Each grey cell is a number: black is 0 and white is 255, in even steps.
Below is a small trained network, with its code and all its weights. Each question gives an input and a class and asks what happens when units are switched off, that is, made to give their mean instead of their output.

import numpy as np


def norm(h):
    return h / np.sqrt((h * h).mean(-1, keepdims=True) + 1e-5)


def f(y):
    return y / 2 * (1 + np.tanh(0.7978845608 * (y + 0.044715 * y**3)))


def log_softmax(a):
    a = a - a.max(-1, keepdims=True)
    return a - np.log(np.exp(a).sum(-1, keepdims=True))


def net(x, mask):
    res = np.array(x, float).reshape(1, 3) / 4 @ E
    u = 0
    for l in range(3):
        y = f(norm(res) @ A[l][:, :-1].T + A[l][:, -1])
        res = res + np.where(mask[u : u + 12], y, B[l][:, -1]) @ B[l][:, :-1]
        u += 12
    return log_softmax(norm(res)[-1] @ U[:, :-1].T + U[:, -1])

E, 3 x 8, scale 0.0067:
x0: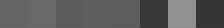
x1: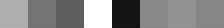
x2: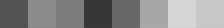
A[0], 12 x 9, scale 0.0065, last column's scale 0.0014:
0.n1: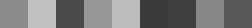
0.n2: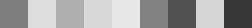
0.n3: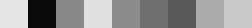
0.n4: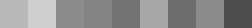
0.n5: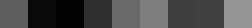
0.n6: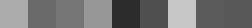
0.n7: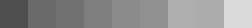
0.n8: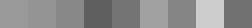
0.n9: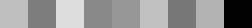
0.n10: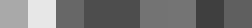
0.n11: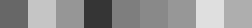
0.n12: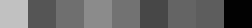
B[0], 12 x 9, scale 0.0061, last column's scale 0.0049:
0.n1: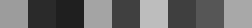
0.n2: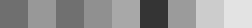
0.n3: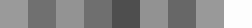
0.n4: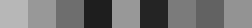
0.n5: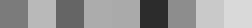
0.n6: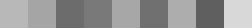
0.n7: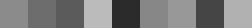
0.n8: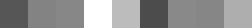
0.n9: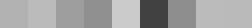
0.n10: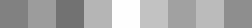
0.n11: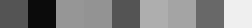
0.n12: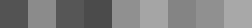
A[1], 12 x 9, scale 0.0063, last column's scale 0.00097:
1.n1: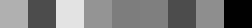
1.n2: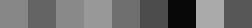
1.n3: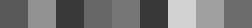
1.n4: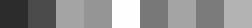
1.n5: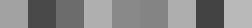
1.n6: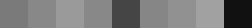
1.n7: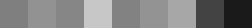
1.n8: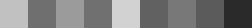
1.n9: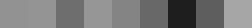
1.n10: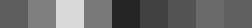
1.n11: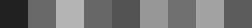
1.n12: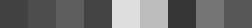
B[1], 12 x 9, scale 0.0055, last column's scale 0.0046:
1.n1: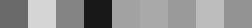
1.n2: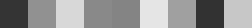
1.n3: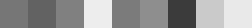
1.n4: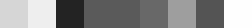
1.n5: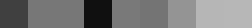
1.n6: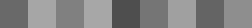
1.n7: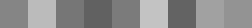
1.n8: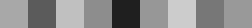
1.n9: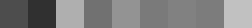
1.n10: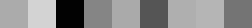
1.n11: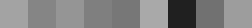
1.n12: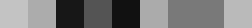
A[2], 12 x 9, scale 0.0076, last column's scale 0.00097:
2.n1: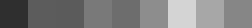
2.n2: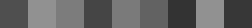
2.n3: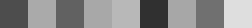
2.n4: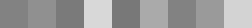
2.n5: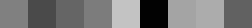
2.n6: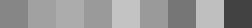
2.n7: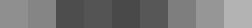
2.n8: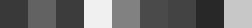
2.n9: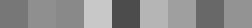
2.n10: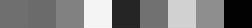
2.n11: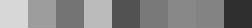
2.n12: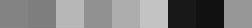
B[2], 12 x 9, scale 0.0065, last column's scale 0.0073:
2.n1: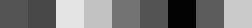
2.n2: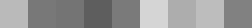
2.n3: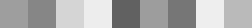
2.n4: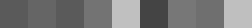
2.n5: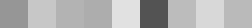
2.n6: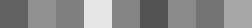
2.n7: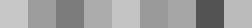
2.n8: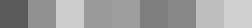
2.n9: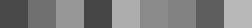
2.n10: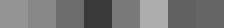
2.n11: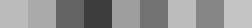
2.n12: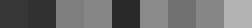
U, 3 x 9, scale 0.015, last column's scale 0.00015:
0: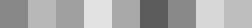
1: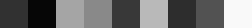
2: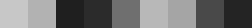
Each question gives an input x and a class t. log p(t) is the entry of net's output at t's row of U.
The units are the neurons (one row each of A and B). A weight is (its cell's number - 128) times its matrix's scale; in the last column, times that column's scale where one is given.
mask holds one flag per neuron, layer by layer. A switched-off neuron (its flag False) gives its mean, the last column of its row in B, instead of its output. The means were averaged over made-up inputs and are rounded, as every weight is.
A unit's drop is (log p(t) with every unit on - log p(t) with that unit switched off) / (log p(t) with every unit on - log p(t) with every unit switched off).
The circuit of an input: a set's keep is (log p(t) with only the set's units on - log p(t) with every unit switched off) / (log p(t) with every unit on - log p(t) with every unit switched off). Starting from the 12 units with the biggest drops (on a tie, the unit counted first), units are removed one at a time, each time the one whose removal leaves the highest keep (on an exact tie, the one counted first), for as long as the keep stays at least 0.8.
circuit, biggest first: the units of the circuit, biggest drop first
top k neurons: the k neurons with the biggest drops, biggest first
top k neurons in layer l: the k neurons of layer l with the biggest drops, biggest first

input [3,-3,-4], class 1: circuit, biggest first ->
(0.n1)
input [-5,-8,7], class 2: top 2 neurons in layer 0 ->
(0.n5 0.n3)
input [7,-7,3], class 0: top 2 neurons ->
(0.n5 1.n3)
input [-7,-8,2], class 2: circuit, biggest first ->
(1.n4 1.n12)
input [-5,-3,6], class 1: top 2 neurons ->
(0.n11 0.n5)
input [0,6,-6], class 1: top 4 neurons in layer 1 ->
(1.n4 1.n2 1.n9 1.n12)
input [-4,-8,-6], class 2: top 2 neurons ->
(1.n12 1.n4)
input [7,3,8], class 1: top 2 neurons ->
(2.n1 0.n2)
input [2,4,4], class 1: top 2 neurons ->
(1.n4 2.n1)
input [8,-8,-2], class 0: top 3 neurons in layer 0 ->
(0.n5 0.n11 0.n3)
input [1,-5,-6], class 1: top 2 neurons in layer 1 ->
(1.n2 1.n9)
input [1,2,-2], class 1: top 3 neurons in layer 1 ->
(1.n4 1.n12 1.n9)
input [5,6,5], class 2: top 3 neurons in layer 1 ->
(1.n9 1.n7 1.n2)
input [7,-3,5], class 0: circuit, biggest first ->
(0.n5)
